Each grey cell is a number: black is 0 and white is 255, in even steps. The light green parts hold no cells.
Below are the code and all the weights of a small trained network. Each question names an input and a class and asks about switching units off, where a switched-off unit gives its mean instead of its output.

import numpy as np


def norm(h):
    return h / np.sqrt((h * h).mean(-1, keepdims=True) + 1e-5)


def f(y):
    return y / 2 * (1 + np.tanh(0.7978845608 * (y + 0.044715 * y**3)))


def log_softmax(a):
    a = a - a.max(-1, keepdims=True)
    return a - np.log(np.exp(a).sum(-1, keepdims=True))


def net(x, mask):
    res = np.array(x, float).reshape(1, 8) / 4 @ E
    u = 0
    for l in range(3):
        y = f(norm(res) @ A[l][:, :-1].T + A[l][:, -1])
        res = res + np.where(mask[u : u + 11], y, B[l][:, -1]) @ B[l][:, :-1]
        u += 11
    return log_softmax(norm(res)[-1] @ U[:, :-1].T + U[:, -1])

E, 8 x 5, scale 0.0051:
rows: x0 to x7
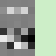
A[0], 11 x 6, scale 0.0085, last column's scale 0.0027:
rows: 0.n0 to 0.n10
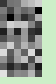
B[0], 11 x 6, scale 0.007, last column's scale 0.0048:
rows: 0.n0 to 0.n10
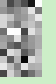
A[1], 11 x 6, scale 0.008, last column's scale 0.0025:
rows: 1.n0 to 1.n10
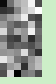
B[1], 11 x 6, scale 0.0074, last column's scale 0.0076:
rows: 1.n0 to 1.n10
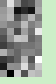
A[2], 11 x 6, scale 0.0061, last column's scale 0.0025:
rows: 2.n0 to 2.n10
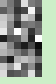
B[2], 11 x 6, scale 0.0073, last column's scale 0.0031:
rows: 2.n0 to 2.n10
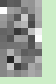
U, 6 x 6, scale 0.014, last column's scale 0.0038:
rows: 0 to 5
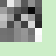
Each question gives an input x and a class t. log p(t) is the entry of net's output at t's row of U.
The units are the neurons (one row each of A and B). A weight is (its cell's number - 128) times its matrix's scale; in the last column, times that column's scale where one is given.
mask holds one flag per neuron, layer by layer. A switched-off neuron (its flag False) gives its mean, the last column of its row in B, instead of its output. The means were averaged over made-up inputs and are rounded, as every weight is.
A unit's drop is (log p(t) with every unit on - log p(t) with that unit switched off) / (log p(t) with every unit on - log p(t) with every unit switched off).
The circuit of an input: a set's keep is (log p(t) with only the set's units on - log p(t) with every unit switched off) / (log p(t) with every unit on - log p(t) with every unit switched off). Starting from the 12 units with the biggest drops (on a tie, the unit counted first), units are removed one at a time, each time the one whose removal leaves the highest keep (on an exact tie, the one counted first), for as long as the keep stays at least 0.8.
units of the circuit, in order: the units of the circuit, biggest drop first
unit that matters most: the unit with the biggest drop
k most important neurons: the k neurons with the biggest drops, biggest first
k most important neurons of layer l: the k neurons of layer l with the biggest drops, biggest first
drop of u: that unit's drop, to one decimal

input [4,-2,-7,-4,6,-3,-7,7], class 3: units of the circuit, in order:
1.n10
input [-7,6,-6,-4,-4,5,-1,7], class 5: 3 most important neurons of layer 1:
1.n8; 1.n1; 1.n0
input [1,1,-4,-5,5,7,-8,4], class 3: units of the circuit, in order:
1.n10; 0.n0; 1.n1; 1.n4
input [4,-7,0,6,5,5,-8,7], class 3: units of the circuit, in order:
1.n10; 0.n0
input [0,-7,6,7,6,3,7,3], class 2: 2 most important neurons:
0.n2; 0.n9
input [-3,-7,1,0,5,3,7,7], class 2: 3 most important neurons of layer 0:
0.n2; 0.n9; 0.n0
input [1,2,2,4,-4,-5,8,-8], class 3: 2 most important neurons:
0.n8; 1.n8
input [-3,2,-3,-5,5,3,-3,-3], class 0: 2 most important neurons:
0.n4; 0.n0
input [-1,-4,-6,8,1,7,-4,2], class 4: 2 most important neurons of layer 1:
1.n8; 1.n1
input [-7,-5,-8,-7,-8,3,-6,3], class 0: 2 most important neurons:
0.n7; 0.n10
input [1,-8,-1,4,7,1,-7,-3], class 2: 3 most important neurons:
0.n9; 0.n2; 0.n7
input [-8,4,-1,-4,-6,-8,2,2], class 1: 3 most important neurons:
1.n1; 0.n4; 0.n0
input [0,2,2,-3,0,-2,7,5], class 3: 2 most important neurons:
0.n8; 1.n8
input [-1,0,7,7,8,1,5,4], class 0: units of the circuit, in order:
0.n4
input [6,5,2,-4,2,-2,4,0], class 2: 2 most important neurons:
0.n3; 1.n4
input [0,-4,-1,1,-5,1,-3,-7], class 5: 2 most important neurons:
1.n9; 0.n4
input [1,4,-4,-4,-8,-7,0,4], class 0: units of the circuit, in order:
0.n7; 1.n0
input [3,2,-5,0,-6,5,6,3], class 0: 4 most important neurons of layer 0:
0.n10; 0.n7; 0.n0; 0.n6
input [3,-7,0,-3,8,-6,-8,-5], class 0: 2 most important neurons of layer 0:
0.n4; 0.n6
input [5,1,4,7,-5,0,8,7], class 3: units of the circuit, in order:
0.n8
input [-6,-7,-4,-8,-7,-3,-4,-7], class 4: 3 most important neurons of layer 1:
1.n9; 1.n8; 1.n3
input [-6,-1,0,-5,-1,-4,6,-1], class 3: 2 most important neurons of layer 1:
1.n8; 1.n9
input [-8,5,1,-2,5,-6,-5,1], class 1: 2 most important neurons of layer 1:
1.n1; 1.n0
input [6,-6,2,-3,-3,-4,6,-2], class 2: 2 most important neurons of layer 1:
1.n4; 1.n10
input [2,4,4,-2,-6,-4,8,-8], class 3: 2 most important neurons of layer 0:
0.n8; 0.n4
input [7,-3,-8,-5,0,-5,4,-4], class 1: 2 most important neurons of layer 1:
1.n1; 1.n10
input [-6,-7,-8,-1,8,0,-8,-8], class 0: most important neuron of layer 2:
2.n4
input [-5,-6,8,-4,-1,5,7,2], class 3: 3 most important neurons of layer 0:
0.n8; 0.n3; 0.n6
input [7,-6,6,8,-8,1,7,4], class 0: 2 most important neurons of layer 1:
1.n10; 1.n4
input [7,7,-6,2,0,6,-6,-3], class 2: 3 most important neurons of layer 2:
2.n10; 2.n5; 2.n2
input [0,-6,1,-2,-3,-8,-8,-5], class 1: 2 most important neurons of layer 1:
1.n1; 1.n0
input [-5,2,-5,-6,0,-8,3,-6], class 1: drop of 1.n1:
0.3
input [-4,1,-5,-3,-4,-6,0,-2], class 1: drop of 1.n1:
0.2
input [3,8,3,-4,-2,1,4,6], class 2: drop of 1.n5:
0.0
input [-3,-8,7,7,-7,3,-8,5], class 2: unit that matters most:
0.n9
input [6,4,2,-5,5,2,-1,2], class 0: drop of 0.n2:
0.1
